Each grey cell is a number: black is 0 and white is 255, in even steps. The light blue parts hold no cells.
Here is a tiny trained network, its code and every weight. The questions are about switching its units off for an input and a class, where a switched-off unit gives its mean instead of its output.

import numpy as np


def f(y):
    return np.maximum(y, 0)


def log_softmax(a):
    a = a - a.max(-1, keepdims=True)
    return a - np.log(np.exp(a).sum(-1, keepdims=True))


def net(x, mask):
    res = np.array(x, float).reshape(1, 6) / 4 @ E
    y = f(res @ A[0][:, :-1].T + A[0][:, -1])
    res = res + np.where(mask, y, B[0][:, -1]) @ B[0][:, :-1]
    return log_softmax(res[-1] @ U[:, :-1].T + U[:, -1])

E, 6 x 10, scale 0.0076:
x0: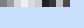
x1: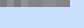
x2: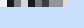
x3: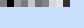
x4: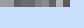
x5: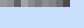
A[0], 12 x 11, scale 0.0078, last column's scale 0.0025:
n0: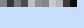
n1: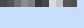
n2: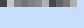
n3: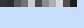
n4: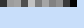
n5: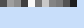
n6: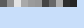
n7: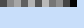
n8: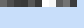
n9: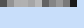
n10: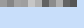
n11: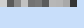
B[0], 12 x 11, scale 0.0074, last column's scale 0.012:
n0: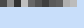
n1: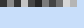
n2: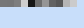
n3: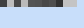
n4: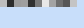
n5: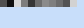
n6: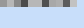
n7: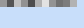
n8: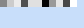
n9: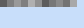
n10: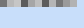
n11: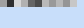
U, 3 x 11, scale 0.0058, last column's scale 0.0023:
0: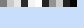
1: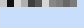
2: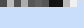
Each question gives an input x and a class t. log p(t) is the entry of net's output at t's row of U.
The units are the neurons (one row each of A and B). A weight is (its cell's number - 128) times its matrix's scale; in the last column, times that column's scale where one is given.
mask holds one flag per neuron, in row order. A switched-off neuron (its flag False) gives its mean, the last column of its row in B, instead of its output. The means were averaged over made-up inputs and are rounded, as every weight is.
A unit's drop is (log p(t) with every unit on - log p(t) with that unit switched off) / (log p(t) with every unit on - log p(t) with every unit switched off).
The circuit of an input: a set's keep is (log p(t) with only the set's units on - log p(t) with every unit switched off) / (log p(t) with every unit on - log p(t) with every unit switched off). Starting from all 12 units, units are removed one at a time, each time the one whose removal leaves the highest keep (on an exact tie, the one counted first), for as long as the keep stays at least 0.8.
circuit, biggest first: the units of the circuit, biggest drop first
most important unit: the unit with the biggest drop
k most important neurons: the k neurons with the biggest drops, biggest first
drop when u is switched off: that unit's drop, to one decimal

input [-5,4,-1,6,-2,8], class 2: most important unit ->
n3
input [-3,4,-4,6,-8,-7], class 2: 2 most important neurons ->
[n3; n0]
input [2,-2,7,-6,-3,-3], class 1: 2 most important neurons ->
[n11; n3]
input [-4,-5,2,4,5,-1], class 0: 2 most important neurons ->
[n8; n2]
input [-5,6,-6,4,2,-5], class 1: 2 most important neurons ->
[n4; n5]
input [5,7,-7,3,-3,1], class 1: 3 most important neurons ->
[n4; n8; n5]
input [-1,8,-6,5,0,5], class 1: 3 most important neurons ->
[n4; n5; n7]
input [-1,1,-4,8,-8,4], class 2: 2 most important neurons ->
[n3; n0]
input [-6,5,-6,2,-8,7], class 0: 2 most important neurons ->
[n8; n11]
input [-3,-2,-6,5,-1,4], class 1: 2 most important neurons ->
[n4; n5]
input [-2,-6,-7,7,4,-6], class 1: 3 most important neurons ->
[n4; n5; n7]
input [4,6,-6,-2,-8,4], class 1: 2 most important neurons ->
[n8; n4]
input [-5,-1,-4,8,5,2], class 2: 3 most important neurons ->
[n3; n0; n1]
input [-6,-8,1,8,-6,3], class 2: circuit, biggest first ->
[n3]
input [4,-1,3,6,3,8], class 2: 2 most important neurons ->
[n8; n1]
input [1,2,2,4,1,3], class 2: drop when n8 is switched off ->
0.2
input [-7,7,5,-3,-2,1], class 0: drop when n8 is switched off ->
0.4
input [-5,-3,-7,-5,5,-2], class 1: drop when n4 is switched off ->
0.1
